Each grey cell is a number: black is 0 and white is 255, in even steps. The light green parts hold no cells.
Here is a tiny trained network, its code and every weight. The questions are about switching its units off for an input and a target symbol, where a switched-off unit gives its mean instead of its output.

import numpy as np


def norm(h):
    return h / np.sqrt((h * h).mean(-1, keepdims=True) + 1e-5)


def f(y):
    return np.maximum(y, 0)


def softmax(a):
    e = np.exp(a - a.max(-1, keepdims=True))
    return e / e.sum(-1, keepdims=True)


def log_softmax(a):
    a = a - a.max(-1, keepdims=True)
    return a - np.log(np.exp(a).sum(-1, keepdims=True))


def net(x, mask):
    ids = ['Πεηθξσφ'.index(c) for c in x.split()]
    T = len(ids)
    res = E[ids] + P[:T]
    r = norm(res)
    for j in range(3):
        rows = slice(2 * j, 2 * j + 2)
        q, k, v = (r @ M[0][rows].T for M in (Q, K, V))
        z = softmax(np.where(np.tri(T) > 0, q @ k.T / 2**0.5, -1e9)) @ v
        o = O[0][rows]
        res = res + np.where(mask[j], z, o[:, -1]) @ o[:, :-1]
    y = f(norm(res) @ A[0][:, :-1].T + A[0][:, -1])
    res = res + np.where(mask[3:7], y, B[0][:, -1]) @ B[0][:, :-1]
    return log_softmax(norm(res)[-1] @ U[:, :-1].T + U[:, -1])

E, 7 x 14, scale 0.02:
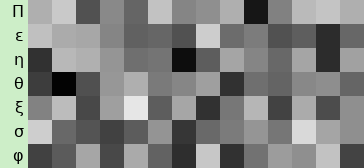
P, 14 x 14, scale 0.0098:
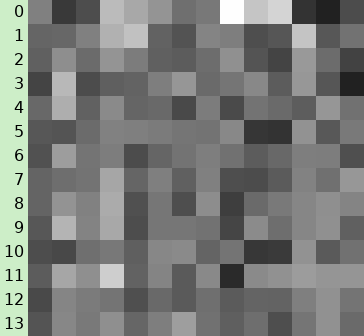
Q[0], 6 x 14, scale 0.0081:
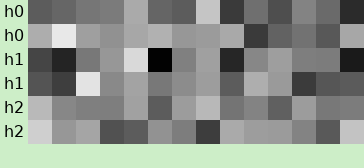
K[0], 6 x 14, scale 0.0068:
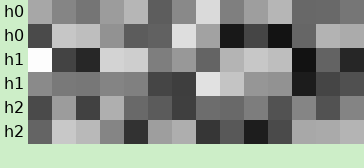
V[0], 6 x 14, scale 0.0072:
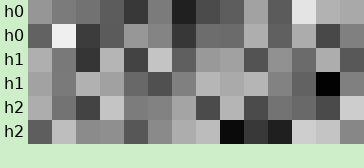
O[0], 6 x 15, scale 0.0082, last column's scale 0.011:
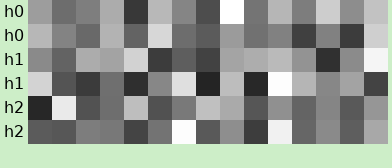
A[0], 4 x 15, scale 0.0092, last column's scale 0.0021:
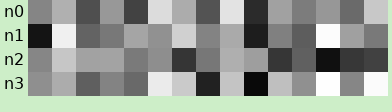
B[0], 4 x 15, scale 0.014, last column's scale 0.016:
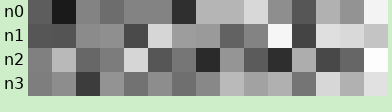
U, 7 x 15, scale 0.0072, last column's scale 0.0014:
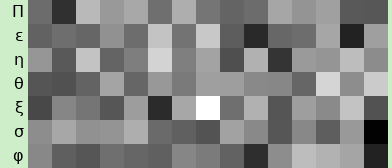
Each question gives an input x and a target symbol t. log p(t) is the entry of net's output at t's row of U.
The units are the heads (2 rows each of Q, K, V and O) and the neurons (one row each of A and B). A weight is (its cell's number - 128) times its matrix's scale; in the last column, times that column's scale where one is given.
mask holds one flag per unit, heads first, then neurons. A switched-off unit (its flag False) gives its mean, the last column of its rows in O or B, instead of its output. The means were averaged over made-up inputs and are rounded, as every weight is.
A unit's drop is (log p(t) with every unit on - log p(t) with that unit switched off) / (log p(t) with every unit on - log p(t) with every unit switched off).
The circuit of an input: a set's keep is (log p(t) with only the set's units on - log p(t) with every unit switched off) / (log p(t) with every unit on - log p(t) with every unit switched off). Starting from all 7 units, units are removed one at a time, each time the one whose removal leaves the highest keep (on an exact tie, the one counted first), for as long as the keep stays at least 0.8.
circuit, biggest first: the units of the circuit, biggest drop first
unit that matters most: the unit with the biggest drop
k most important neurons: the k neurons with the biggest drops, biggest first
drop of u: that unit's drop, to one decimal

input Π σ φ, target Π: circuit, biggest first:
h2, n0, n3
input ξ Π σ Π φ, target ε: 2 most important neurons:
n0, n3
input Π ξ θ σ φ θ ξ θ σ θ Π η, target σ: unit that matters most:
n2
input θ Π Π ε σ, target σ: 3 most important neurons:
n0, n1, n3
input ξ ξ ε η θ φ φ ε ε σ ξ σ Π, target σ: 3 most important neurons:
n2, n0, n3
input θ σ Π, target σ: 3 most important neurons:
n2, n3, n0
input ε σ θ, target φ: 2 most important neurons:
n0, n2
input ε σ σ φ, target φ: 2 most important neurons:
n0, n2
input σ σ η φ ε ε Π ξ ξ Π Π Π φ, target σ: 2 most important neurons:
n0, n1
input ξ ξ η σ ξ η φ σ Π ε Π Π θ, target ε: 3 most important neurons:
n0, n3, n2
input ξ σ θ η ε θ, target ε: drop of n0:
0.2
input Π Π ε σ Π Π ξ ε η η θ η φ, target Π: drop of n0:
0.3
